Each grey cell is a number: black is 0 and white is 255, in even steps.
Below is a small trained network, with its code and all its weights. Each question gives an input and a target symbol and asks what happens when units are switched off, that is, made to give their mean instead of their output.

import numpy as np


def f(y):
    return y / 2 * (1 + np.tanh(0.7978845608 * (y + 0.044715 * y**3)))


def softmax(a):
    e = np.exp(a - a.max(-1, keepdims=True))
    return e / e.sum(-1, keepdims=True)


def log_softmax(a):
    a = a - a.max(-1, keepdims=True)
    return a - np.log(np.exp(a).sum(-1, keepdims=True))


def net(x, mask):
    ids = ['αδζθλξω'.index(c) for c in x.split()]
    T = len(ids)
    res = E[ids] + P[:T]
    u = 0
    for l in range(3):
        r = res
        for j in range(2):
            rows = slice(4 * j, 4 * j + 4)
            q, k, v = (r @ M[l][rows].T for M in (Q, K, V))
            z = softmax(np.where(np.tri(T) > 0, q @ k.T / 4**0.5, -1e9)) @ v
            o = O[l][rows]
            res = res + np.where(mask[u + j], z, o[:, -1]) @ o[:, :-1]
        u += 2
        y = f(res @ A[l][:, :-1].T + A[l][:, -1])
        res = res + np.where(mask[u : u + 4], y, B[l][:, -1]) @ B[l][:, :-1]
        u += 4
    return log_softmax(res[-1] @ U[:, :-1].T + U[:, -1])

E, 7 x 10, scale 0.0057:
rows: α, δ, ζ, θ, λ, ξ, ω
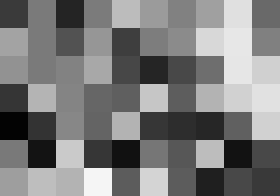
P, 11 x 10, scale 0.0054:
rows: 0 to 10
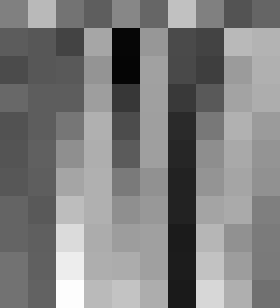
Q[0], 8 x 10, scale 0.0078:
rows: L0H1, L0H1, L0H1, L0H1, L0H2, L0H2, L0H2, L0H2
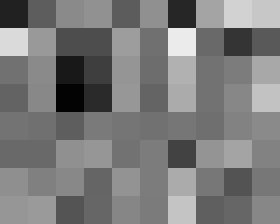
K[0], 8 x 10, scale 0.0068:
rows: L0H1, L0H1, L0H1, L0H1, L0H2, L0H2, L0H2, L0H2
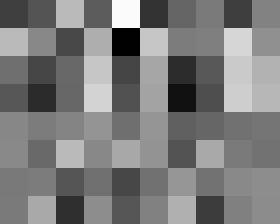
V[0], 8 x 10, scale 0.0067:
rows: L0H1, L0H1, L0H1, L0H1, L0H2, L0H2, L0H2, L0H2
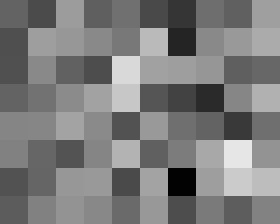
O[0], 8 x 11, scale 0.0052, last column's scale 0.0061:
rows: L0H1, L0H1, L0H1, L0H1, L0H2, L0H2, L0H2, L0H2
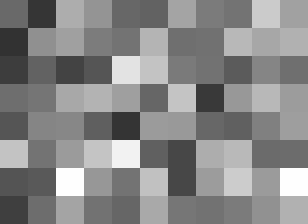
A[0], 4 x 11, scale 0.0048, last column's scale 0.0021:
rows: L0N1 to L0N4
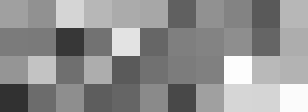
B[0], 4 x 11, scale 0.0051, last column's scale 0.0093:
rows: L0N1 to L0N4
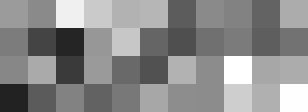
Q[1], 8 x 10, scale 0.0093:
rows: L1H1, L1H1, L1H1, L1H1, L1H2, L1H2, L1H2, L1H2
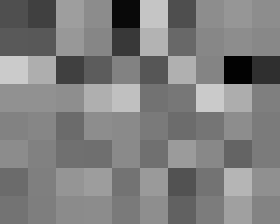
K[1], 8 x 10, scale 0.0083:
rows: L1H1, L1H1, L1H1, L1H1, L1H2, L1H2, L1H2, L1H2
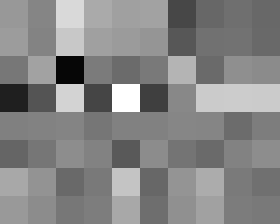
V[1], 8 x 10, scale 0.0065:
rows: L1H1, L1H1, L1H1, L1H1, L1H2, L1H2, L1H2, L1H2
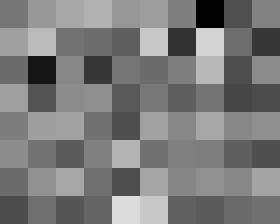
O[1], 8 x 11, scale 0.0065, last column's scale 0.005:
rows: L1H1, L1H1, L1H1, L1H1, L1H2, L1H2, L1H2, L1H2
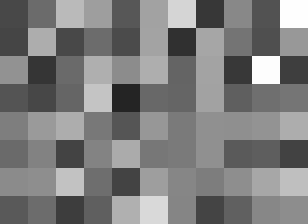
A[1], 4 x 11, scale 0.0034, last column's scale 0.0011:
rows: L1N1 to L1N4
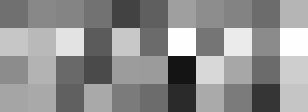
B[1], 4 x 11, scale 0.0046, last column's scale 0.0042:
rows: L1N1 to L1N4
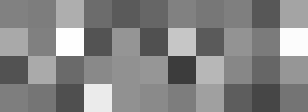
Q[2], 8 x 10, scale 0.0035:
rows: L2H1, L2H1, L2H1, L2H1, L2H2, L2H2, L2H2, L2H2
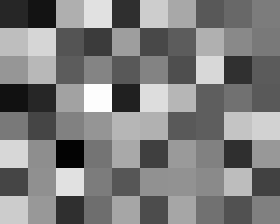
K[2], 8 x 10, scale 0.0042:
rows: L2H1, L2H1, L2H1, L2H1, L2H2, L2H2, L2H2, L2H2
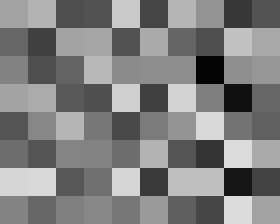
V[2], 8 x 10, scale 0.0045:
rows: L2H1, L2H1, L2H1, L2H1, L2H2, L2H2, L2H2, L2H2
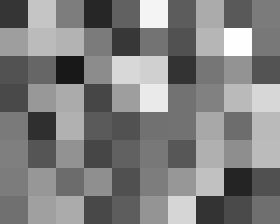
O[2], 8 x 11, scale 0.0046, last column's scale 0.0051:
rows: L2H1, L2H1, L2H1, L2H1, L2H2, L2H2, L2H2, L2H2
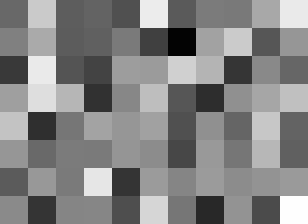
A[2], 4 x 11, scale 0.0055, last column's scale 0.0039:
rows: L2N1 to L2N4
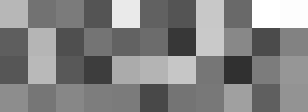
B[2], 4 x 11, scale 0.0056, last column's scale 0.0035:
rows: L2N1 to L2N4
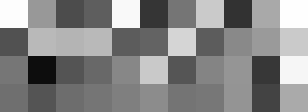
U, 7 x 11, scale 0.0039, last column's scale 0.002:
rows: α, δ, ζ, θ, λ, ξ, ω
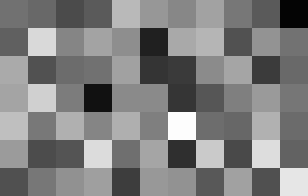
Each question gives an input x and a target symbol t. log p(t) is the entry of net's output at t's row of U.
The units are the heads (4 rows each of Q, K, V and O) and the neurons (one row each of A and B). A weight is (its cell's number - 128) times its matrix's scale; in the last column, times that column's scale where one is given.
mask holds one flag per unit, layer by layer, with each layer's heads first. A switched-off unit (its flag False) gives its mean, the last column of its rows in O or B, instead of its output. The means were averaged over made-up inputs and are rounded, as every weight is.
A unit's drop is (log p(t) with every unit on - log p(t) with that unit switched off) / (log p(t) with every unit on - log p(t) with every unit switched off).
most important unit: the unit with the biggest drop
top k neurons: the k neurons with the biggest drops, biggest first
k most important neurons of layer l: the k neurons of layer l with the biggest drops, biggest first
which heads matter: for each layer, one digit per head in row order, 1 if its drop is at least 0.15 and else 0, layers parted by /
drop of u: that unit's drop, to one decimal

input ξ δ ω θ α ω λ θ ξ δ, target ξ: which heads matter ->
00 / 10 / 00
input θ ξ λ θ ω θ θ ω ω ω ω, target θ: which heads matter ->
10 / 01 / 11
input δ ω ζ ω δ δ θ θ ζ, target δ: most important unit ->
L0H1
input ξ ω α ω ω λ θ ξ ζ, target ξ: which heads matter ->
00 / 10 / 00
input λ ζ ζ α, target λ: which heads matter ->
10 / 10 / 00
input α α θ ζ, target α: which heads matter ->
11 / 01 / 10
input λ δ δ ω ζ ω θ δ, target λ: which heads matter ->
11 / 11 / 10
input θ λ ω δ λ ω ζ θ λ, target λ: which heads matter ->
11 / 10 / 00
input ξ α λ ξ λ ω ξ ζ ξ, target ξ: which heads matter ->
00 / 10 / 01
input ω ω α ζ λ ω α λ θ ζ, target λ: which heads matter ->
11 / 10 / 00
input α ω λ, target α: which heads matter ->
11 / 01 / 10
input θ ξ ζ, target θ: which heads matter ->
10 / 01 / 10
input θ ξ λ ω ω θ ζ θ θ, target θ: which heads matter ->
00 / 10 / 10
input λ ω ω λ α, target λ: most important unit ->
L1H1
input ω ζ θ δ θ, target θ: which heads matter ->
01 / 10 / 10
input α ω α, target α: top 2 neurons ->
L2N3, L0N2
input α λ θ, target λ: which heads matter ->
00 / 10 / 00
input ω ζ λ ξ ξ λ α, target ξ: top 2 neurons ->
L0N3, L0N1
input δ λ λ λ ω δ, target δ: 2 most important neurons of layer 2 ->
L2N3, L2N2
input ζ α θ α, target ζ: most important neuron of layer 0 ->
L0N3
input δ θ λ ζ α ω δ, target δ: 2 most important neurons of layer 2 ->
L2N2, L2N3
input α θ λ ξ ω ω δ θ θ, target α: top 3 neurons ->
L2N3, L0N2, L0N4
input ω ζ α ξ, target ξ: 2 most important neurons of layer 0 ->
L0N1, L0N3
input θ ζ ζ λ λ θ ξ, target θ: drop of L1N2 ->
-0.1
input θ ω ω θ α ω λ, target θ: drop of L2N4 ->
0.0
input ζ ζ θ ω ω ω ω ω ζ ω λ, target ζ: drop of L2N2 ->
0.1
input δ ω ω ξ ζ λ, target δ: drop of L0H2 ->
0.6
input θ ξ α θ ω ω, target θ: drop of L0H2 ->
-0.2
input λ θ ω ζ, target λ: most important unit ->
L0H1
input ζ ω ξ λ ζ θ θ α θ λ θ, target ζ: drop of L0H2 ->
0.2
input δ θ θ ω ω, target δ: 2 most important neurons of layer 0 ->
L0N4, L0N2
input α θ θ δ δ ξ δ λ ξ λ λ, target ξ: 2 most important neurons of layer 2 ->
L2N3, L2N1
